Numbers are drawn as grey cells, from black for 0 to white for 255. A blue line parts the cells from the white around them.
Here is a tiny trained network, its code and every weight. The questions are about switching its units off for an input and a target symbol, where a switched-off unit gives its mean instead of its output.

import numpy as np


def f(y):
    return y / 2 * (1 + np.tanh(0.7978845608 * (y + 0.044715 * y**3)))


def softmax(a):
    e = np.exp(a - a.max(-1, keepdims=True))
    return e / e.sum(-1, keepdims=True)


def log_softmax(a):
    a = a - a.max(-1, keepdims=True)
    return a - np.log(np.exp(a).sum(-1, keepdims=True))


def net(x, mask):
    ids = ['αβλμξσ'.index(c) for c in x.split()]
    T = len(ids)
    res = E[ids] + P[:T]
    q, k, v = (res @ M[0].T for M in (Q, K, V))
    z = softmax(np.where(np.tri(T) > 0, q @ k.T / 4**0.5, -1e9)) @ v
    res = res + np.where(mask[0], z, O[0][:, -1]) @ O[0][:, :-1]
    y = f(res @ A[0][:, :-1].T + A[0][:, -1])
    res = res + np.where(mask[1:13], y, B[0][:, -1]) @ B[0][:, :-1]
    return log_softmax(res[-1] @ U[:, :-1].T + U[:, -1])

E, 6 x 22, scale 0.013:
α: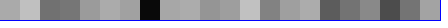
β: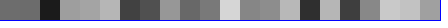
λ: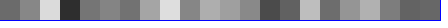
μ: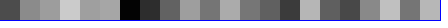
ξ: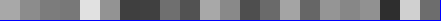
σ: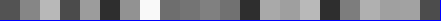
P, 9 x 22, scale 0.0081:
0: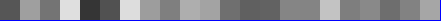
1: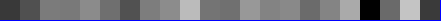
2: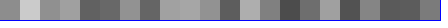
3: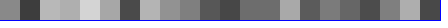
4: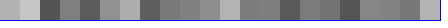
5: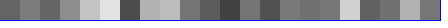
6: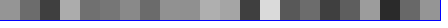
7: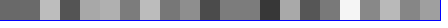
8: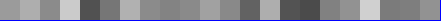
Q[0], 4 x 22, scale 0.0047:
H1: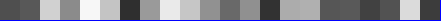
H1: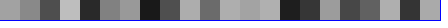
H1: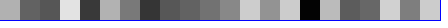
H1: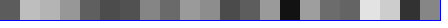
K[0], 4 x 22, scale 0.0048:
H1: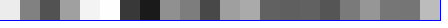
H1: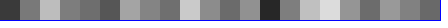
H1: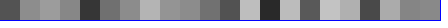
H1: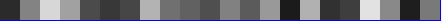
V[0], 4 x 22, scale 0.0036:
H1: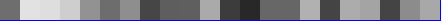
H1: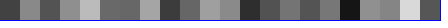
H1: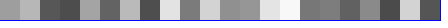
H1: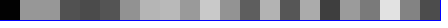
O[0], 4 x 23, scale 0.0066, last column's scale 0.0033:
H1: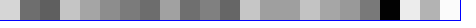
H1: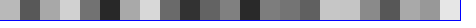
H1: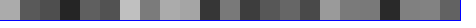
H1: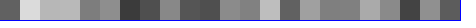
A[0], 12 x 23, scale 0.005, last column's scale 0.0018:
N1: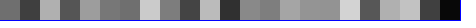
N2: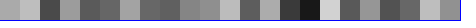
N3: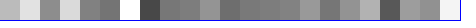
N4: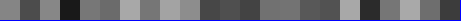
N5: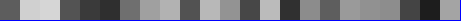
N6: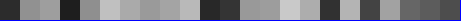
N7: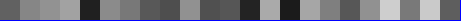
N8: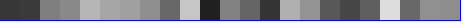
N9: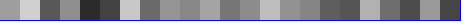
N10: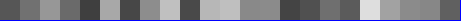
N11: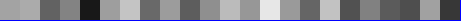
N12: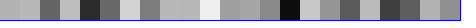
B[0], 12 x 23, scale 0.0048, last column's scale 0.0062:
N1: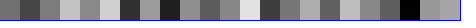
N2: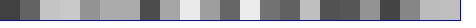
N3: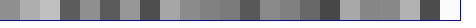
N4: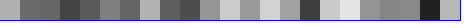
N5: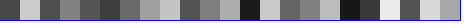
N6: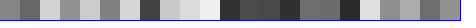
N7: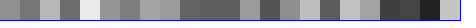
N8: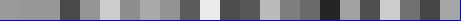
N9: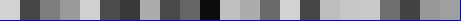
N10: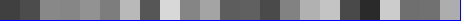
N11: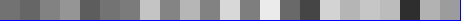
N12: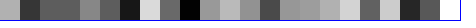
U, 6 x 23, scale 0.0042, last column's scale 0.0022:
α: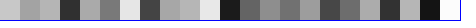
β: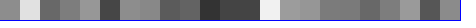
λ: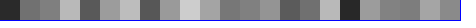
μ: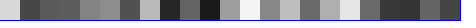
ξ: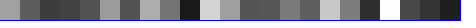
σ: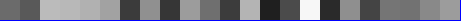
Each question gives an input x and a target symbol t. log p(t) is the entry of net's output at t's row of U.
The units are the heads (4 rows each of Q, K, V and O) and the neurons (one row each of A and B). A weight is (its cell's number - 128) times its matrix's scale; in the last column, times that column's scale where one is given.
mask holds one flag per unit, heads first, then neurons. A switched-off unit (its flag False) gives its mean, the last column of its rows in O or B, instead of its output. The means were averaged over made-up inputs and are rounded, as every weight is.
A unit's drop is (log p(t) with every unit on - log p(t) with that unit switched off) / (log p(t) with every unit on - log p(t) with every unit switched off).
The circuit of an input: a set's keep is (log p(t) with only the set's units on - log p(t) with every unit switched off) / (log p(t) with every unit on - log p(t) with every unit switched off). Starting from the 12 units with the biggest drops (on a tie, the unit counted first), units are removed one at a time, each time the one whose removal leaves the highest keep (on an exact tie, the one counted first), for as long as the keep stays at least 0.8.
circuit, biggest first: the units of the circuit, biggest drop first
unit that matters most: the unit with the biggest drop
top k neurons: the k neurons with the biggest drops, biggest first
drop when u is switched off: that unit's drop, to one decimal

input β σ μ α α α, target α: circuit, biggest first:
H1; N6
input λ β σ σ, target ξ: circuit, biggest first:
H1; N5
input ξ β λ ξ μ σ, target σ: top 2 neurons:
N1; N6
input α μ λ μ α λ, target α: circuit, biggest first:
H1; N6
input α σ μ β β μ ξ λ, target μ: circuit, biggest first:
H1; N1
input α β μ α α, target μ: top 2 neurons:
N9; N12
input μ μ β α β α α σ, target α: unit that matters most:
N6
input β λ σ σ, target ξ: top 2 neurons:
N5; N4
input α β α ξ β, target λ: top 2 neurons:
N2; N12
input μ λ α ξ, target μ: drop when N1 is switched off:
0.3
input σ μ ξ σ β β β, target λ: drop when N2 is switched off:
0.2
